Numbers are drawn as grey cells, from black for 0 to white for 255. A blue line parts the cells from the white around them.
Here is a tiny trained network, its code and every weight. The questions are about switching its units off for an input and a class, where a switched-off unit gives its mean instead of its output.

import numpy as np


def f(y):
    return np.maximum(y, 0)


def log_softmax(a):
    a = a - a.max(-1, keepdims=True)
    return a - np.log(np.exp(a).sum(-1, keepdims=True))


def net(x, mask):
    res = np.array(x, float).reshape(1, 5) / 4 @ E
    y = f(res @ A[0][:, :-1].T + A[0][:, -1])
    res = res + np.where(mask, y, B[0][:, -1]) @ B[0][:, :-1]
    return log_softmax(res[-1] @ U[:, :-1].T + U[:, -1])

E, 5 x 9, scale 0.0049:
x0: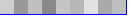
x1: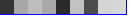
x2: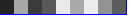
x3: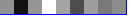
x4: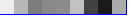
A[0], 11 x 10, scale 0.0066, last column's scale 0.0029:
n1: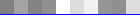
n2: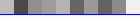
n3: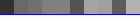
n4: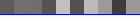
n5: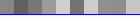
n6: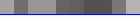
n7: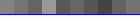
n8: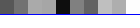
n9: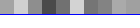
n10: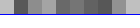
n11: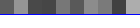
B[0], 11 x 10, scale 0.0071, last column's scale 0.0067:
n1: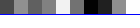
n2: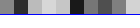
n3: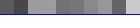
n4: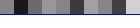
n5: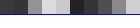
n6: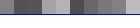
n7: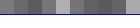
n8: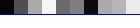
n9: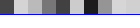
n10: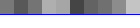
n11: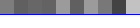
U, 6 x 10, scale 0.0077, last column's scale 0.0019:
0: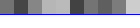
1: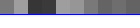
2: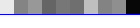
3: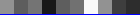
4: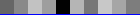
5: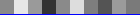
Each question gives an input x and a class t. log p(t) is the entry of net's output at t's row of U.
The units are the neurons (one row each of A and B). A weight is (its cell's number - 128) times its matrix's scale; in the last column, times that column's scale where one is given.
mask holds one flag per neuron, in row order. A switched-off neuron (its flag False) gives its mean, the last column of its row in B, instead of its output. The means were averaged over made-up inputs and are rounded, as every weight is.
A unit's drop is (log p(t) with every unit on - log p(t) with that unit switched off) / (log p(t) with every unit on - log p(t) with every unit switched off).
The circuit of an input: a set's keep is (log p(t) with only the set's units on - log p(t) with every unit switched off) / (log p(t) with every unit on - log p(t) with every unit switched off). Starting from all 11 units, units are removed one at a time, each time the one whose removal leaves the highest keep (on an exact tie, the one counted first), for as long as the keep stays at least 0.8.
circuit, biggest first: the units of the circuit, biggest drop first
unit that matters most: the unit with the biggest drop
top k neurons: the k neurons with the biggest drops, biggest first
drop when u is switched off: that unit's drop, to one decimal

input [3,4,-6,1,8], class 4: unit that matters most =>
n9
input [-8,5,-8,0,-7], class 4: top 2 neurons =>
[n1; n8]
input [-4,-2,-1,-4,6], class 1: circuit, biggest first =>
[n8; n2]
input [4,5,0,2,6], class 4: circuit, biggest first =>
[n9; n5]
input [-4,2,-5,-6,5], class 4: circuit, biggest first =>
[n1; n9]
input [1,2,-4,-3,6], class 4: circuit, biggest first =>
[n1; n9]
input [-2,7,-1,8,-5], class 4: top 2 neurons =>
[n1; n8]
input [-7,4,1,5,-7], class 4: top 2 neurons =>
[n1; n2]
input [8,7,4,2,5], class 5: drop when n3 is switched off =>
0.1
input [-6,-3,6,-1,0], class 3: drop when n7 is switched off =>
0.0
